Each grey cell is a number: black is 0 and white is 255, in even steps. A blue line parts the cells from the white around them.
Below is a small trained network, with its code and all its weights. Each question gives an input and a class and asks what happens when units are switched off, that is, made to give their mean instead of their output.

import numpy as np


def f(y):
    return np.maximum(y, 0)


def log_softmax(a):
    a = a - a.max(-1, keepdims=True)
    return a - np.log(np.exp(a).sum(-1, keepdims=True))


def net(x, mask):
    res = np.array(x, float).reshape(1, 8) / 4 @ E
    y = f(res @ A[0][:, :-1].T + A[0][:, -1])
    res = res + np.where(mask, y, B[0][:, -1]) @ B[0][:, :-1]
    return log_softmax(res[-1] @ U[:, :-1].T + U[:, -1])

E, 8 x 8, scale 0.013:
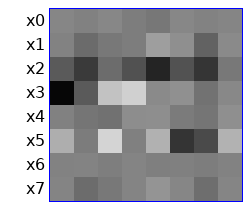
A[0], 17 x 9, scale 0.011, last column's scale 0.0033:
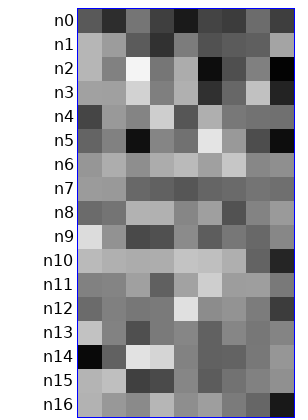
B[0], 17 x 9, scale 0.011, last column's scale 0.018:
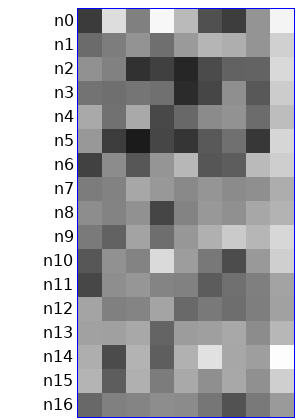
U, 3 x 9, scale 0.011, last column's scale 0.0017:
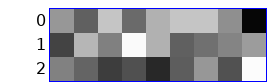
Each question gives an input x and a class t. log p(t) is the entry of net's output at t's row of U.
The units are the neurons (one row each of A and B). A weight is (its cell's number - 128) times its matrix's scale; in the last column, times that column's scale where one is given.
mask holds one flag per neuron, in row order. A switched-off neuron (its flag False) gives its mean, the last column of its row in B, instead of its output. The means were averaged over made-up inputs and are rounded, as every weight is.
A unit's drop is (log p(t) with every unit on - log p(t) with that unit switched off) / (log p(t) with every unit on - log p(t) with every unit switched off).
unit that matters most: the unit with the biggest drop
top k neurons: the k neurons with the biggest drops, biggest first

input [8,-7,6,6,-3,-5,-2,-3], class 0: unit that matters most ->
n14
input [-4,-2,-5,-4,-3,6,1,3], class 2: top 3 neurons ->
(n2; n0; n3)
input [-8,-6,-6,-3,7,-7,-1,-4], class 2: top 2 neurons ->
(n5; n0)
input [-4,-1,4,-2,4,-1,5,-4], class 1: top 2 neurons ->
(n14; n0)
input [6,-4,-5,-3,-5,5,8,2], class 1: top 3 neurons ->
(n10; n5; n6)
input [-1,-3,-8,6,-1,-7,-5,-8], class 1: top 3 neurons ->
(n10; n6; n2)
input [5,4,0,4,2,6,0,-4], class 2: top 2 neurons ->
(n2; n3)
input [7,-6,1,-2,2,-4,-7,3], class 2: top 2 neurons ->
(n14; n5)
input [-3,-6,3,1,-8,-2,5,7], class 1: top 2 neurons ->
(n2; n0)
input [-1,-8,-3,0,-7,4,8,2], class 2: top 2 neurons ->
(n0; n2)
